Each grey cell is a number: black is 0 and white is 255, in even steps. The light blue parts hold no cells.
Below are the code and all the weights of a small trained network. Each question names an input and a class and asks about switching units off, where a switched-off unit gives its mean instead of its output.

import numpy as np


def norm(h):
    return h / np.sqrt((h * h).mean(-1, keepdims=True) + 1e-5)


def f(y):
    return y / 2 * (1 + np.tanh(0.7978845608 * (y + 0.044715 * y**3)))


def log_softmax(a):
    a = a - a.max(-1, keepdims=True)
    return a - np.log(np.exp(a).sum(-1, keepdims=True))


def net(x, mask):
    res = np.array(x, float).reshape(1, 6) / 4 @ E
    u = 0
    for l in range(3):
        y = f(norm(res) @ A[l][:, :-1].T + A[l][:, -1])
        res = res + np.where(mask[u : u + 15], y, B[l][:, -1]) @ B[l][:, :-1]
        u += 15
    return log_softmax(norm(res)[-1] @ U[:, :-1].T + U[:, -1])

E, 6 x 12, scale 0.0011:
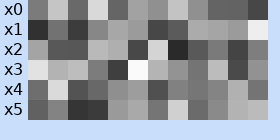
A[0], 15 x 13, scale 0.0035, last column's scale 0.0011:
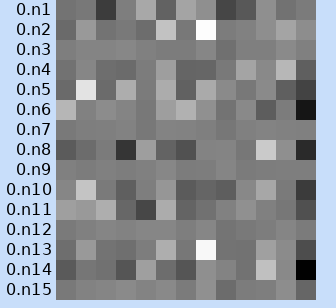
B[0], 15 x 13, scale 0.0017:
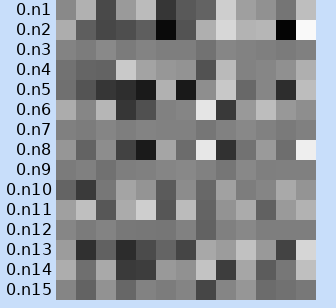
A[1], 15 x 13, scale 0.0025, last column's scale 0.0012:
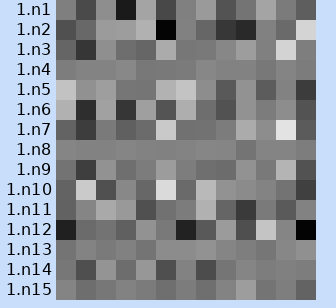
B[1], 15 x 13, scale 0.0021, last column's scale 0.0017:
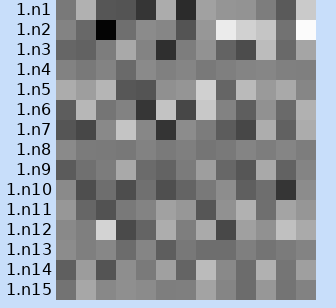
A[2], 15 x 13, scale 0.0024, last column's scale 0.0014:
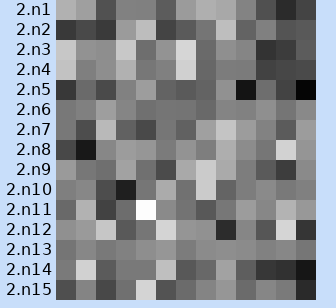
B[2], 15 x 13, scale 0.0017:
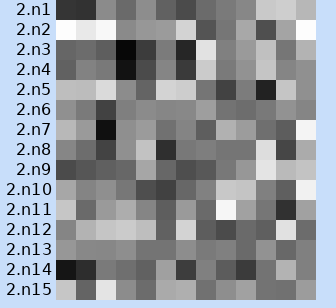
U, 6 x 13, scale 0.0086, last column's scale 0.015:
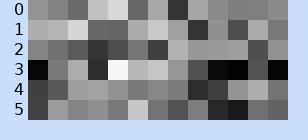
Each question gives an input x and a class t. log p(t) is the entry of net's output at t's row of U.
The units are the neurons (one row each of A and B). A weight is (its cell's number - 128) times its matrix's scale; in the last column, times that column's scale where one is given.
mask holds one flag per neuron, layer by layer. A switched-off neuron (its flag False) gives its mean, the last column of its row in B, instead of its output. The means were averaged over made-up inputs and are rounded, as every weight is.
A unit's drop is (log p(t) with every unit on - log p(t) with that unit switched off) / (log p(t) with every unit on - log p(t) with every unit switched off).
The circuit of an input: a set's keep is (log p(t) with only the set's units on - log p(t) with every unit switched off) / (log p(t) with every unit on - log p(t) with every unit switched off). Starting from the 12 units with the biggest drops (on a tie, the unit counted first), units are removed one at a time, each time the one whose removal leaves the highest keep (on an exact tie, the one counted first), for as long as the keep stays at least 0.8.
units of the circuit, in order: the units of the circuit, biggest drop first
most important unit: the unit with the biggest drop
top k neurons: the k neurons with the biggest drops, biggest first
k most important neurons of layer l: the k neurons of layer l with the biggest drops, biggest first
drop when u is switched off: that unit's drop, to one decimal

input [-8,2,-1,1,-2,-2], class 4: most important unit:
0.n2
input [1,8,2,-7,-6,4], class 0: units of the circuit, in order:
(2.n2; 2.n3)
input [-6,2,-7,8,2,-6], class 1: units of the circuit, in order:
(1.n2; 2.n12)
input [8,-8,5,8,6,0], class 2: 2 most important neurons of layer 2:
(2.n3; 2.n2)
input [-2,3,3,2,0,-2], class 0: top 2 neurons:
(0.n8; 0.n14)
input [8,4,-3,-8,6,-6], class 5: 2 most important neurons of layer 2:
(2.n5; 2.n3)
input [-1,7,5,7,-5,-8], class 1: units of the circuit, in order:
(0.n6; 1.n2)
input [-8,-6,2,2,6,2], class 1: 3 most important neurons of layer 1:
(1.n5; 1.n10; 1.n2)
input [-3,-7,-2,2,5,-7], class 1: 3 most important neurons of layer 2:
(2.n12; 2.n8; 2.n10)
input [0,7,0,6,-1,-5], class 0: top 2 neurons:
(0.n8; 0.n14)
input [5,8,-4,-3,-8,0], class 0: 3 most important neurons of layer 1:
(1.n6; 1.n5; 1.n1)
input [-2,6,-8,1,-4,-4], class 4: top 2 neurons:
(1.n7; 1.n2)
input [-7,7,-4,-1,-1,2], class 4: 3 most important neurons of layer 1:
(1.n7; 1.n2; 1.n3)
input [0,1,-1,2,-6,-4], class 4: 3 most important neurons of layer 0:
(0.n2; 0.n14; 0.n8)
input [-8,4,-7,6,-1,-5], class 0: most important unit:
0.n11
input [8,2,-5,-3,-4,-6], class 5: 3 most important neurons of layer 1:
(1.n5; 1.n2; 1.n1)
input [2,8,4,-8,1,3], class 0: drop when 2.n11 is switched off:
0.1
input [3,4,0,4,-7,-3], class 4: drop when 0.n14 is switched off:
0.2
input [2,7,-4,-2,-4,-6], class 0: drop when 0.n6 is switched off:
0.1
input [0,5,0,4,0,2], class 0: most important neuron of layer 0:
(0.n4)
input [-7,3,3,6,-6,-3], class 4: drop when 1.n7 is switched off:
0.2
